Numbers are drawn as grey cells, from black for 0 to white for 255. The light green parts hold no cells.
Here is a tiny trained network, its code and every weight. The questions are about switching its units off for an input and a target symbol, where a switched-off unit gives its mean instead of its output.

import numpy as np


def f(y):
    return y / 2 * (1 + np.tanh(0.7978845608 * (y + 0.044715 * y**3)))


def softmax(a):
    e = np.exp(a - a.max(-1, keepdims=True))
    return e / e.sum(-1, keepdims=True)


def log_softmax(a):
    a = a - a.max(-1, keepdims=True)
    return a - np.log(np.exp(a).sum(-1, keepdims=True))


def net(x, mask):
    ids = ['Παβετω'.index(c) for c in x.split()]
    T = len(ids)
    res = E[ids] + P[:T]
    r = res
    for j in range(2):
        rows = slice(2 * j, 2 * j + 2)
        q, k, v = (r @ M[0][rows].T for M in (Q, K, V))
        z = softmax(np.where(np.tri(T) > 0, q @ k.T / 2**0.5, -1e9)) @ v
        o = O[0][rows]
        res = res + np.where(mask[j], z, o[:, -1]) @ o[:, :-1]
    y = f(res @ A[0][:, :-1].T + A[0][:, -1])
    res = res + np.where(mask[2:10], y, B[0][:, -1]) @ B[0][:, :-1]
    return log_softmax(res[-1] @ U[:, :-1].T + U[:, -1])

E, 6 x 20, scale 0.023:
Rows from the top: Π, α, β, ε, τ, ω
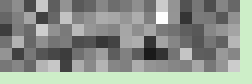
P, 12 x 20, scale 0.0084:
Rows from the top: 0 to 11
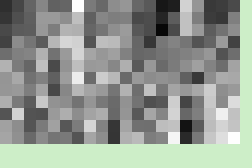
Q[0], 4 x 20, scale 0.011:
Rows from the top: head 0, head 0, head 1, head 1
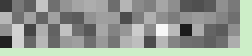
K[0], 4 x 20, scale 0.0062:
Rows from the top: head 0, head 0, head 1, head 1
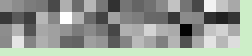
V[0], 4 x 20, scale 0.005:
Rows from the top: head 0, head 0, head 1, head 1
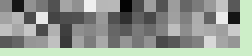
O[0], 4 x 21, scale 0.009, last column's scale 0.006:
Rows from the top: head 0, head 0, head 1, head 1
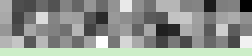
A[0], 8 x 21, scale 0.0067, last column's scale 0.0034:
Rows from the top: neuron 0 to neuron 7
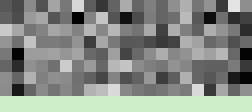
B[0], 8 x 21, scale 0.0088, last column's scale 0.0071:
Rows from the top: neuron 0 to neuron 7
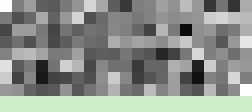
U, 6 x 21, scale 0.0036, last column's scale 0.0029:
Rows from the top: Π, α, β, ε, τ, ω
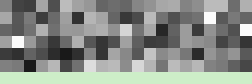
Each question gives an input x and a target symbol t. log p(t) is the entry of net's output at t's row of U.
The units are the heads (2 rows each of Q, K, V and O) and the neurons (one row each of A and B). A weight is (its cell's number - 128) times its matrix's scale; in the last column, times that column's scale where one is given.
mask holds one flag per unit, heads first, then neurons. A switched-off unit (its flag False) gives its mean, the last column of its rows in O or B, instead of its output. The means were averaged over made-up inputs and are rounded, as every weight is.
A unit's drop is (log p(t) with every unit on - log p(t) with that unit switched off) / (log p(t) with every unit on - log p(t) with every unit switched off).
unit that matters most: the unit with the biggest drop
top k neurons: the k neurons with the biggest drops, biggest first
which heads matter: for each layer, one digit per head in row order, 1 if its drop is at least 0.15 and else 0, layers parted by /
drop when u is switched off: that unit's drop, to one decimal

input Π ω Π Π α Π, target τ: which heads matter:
11
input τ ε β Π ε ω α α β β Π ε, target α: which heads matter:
10
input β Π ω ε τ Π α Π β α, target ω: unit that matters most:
head 1
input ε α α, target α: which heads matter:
11
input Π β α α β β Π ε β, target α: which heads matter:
10
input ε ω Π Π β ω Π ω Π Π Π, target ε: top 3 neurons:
neuron 4; neuron 1; neuron 7
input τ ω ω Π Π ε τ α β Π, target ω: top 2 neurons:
neuron 5; neuron 1
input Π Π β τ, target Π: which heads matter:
10
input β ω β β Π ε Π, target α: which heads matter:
11
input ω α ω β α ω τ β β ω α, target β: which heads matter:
01
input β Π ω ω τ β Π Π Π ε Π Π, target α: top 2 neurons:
neuron 3; neuron 1
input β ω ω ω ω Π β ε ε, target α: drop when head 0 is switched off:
0.8
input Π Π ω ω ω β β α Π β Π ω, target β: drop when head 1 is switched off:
1.0
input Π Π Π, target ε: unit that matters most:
head 0
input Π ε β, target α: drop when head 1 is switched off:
0.5
